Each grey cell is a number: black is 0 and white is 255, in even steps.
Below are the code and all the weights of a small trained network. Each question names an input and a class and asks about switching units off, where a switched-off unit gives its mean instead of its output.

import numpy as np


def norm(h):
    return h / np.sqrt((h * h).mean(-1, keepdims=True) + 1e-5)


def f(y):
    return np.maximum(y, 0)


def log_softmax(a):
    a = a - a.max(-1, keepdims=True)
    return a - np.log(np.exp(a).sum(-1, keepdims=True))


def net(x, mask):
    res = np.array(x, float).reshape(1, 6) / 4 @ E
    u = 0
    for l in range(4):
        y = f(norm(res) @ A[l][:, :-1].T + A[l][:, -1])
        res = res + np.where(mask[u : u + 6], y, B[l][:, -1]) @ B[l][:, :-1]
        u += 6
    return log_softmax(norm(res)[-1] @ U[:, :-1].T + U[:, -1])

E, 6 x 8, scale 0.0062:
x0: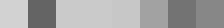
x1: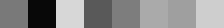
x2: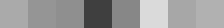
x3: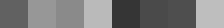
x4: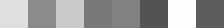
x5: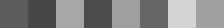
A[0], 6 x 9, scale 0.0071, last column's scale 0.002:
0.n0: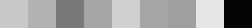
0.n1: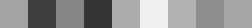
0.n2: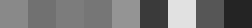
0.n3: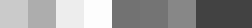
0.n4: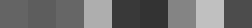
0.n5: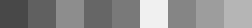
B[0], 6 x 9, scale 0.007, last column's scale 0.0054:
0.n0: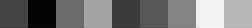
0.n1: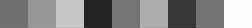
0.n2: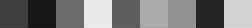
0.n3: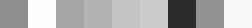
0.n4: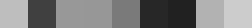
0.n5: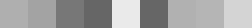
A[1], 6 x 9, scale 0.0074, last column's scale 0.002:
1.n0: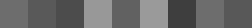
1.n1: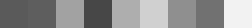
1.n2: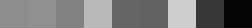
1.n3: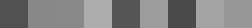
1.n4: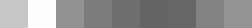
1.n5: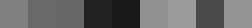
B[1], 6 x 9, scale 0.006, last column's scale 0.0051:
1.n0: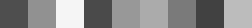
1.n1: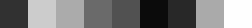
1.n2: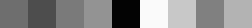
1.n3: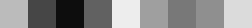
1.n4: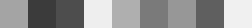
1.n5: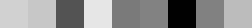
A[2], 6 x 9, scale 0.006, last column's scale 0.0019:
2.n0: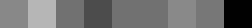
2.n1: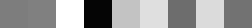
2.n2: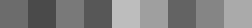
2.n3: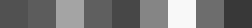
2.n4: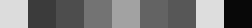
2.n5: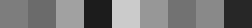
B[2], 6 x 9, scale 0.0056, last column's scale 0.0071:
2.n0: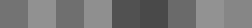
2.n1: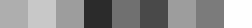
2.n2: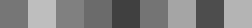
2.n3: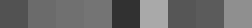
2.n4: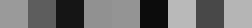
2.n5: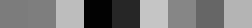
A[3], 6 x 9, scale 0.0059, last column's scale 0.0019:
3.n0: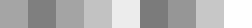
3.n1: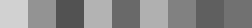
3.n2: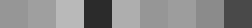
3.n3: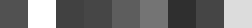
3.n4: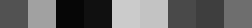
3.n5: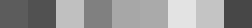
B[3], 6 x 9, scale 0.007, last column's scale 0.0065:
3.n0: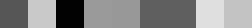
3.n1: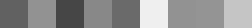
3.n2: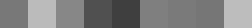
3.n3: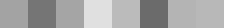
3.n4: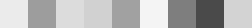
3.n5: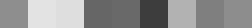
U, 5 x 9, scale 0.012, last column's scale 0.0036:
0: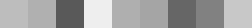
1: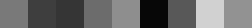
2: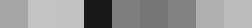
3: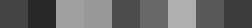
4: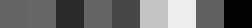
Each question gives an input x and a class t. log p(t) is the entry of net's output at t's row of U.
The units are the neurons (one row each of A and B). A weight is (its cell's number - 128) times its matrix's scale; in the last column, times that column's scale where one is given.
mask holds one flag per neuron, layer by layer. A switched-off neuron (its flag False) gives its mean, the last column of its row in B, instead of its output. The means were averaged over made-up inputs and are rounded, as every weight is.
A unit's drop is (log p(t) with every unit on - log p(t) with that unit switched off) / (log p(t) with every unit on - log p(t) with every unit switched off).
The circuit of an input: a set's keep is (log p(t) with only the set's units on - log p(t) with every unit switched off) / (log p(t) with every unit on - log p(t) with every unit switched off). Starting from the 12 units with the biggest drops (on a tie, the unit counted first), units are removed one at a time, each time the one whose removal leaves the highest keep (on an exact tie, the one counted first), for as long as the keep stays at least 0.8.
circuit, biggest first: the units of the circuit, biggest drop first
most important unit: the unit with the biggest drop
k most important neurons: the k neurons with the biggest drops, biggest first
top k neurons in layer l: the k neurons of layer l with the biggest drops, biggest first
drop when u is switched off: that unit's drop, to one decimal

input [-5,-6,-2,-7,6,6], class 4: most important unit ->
1.n2
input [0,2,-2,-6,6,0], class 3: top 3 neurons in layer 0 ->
[0.n2, 0.n5, 0.n4]
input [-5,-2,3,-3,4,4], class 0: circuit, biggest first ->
[1.n5, 0.n2]
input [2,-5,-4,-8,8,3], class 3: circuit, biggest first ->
[0.n2, 3.n4]
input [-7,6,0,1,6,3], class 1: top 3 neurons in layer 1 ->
[1.n5, 1.n1, 1.n0]
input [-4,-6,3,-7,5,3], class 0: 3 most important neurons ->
[1.n5, 0.n1, 3.n3]
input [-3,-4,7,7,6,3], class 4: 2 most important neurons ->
[0.n1, 1.n2]
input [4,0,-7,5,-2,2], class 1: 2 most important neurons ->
[0.n4, 3.n4]
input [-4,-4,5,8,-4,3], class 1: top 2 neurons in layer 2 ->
[2.n4, 2.n5]
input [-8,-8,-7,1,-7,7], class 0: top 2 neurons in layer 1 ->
[1.n1, 1.n0]
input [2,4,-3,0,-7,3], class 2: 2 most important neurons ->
[1.n4, 2.n5]
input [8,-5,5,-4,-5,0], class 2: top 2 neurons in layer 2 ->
[2.n1, 2.n5]
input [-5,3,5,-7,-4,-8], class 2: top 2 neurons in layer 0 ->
[0.n5, 0.n1]
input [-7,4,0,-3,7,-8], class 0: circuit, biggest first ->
[1.n5]
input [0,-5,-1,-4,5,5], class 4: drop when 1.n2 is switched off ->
0.3
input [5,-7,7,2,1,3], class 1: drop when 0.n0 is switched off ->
0.7
